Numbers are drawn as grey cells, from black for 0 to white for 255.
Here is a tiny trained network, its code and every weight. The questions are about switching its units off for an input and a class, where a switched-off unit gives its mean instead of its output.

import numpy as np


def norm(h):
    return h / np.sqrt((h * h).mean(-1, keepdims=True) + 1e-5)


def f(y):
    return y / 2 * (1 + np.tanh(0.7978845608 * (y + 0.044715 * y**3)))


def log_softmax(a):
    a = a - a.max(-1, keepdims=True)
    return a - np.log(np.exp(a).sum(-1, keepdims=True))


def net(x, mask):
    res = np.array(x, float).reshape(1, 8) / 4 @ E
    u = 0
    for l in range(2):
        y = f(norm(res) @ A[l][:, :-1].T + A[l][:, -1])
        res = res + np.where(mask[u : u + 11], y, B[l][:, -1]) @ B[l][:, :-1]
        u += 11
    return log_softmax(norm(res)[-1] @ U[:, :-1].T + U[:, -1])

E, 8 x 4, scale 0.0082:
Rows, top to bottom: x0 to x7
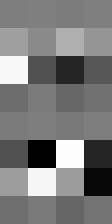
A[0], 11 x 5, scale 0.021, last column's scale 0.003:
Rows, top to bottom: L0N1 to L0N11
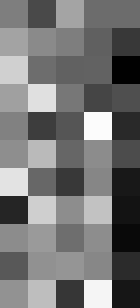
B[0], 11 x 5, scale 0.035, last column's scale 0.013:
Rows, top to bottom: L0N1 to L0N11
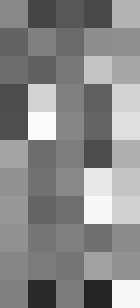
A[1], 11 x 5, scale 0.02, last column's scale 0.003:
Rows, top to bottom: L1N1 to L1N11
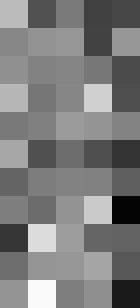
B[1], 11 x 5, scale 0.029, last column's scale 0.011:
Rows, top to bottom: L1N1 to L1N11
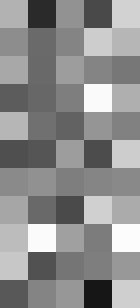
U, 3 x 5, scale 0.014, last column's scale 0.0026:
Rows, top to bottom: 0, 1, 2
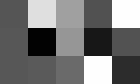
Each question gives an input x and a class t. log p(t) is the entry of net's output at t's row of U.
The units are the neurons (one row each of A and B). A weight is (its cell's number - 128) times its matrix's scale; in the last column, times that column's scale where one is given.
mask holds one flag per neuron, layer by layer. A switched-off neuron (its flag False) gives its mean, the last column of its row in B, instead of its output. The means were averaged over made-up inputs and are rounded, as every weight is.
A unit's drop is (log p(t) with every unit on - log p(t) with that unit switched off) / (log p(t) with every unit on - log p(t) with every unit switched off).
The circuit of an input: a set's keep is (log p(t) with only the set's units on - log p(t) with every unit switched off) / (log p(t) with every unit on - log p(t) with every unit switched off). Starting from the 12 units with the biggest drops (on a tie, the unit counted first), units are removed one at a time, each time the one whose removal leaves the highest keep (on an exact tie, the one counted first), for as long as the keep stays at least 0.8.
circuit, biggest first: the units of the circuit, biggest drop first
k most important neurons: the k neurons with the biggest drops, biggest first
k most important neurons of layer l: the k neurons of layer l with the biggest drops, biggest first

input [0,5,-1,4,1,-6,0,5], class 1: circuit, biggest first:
[L0N11]
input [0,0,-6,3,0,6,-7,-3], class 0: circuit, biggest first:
[L0N11; L0N7]
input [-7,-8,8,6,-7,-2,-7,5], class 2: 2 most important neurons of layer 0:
[L0N7; L0N4]
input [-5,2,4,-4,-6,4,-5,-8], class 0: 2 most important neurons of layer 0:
[L0N5; L0N11]
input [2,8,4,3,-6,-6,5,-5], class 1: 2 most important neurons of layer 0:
[L0N6; L0N5]
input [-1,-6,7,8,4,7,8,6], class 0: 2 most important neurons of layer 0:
[L0N11; L0N8]
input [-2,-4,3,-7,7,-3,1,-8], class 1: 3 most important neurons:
[L0N11; L0N8; L0N6]
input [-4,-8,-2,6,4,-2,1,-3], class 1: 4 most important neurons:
[L0N5; L0N7; L0N11; L0N6]
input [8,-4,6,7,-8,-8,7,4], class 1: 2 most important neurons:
[L0N6; L0N5]
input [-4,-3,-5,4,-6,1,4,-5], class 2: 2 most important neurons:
[L0N8; L0N5]
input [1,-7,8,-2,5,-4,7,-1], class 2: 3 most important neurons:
[L0N3; L0N7; L0N5]
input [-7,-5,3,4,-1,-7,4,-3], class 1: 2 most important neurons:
[L0N11; L0N5]
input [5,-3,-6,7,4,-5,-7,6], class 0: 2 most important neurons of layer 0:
[L0N5; L0N7]
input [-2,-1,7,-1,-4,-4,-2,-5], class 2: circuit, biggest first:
[L0N7]
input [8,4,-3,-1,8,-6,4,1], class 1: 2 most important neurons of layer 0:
[L0N11; L0N5]
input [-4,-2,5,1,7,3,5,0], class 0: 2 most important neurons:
[L0N4; L0N8]
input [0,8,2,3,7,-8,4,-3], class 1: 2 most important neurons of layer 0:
[L0N11; L0N5]
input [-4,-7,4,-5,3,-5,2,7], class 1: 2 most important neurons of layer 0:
[L0N11; L0N8]
